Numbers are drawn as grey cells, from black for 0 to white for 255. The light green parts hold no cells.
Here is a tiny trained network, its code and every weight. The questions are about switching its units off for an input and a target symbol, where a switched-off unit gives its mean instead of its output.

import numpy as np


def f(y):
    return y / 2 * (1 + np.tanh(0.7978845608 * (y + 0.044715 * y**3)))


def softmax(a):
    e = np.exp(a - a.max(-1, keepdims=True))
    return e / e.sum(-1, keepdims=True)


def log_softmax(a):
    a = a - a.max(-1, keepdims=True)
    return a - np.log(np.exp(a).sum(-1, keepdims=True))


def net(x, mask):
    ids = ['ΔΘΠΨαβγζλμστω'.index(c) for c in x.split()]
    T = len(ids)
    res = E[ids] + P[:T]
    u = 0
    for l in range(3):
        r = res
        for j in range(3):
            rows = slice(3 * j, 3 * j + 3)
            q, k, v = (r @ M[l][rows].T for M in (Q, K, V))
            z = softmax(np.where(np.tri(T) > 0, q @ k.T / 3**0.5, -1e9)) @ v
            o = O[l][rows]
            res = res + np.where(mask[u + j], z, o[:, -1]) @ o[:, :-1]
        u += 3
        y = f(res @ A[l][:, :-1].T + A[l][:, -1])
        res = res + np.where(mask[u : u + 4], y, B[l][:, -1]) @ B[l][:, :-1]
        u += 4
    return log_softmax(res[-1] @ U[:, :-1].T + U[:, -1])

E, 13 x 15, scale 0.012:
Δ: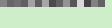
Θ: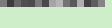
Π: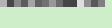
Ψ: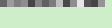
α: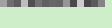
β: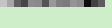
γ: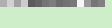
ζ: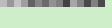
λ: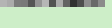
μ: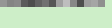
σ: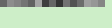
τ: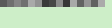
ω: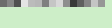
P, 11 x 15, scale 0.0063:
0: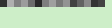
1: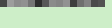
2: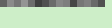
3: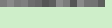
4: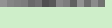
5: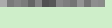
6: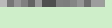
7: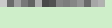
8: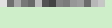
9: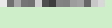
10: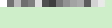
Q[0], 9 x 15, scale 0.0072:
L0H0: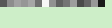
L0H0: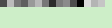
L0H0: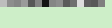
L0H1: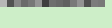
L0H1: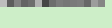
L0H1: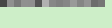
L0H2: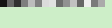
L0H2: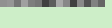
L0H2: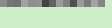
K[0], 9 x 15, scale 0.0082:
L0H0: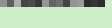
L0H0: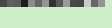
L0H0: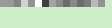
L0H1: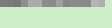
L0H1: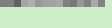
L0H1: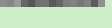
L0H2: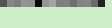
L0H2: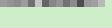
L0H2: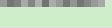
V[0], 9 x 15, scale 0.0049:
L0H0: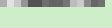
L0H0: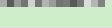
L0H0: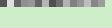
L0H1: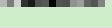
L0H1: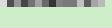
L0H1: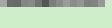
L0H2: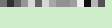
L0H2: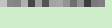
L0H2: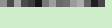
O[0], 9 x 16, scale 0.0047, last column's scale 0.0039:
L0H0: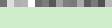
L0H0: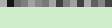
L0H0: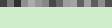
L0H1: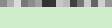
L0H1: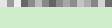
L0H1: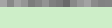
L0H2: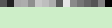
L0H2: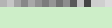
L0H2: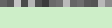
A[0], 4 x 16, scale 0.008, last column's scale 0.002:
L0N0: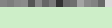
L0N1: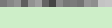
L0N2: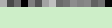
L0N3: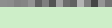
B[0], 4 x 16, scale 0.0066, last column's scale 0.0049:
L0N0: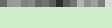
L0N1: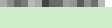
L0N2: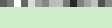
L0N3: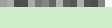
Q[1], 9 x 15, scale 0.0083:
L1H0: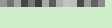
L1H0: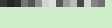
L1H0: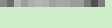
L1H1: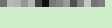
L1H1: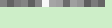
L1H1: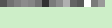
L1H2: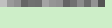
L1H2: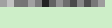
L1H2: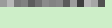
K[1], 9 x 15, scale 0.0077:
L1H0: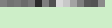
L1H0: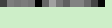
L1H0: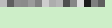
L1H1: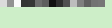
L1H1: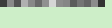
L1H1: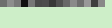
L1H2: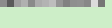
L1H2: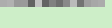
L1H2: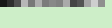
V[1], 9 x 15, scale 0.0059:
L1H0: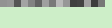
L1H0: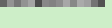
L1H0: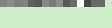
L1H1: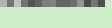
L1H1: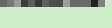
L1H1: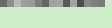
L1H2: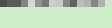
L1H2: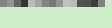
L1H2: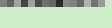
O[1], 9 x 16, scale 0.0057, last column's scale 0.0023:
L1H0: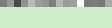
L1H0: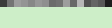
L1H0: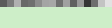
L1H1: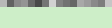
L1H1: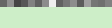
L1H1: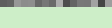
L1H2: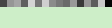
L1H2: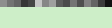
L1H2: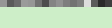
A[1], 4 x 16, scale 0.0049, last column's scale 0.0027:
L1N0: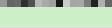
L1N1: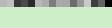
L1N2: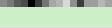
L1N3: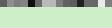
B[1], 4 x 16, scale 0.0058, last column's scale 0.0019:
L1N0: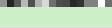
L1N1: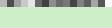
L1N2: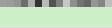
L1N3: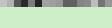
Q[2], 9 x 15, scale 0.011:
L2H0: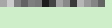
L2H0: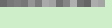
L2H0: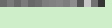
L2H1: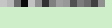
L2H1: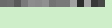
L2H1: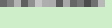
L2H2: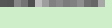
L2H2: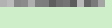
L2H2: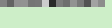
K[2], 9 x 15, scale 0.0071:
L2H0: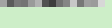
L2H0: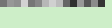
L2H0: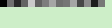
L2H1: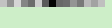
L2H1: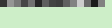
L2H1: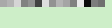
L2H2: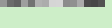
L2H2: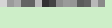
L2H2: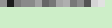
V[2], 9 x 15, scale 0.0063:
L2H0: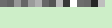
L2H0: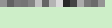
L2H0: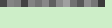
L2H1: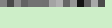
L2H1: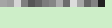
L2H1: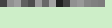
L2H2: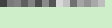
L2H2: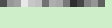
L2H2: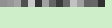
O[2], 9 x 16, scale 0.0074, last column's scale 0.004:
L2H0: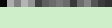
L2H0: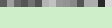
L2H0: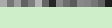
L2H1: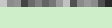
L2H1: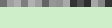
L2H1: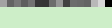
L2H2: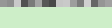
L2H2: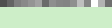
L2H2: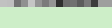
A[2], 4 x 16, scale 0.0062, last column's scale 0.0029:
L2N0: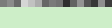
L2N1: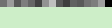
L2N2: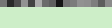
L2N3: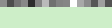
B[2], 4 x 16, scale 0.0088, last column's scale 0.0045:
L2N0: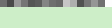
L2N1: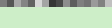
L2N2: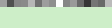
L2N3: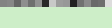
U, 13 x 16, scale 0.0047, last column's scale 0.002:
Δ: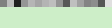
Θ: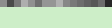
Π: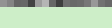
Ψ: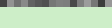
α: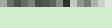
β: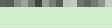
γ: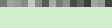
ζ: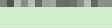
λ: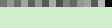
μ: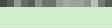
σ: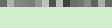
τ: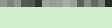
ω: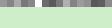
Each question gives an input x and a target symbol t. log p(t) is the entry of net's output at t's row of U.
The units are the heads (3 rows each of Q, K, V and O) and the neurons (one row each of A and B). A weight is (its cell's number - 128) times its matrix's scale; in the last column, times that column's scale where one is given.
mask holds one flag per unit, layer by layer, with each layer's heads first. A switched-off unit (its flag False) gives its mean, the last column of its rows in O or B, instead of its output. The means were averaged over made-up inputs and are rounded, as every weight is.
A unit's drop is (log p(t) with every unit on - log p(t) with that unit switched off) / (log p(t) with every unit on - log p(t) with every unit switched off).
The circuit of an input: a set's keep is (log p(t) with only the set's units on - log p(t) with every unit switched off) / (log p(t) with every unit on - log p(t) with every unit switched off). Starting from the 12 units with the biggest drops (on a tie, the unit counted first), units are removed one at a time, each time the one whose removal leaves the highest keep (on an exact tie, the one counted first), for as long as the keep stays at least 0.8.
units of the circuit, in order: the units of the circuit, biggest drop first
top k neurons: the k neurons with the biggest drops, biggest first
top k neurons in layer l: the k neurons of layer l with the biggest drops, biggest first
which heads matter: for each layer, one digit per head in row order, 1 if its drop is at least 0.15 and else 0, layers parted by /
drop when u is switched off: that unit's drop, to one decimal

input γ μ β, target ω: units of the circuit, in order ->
L2H0; L1N2; L2H1; L2H2
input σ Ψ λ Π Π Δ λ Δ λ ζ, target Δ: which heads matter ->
000 / 100 / 110
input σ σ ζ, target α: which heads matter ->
000 / 000 / 110
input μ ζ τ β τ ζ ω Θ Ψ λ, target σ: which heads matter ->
011 / 011 / 101
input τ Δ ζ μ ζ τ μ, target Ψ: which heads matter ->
000 / 001 / 100
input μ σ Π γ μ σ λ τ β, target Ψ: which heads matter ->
000 / 000 / 100
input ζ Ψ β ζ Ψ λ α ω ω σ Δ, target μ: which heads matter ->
011 / 010 / 001
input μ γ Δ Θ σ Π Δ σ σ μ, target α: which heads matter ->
000 / 100 / 010
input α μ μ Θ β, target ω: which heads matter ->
000 / 000 / 110
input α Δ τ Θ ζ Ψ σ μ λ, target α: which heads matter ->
000 / 101 / 010
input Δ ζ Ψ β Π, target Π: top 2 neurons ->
L2N1; L1N0
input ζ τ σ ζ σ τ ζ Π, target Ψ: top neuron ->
L0N1
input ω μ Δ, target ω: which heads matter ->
000 / 000 / 101
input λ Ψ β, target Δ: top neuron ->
L1N1
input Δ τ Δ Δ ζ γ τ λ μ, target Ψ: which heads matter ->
000 / 101 / 100
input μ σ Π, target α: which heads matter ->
000 / 000 / 110
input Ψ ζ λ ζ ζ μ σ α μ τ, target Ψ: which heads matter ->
000 / 000 / 100
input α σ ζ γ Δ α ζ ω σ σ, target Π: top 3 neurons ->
L0N0; L2N1; L1N3
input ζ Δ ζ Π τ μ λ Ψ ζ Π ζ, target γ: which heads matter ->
100 / 000 / 010
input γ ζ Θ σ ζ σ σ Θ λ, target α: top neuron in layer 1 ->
L1N1
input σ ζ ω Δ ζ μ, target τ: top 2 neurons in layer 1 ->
L1N2; L1N3
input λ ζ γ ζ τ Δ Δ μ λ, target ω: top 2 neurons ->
L1N2; L0N3
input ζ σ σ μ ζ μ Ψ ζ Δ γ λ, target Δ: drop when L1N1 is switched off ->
0.2
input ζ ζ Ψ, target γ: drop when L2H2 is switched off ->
0.1
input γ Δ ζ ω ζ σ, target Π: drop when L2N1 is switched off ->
0.6
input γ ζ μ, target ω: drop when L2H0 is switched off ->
0.4
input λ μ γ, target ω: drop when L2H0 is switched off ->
0.5
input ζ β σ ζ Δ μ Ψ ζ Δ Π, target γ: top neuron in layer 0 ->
L0N3
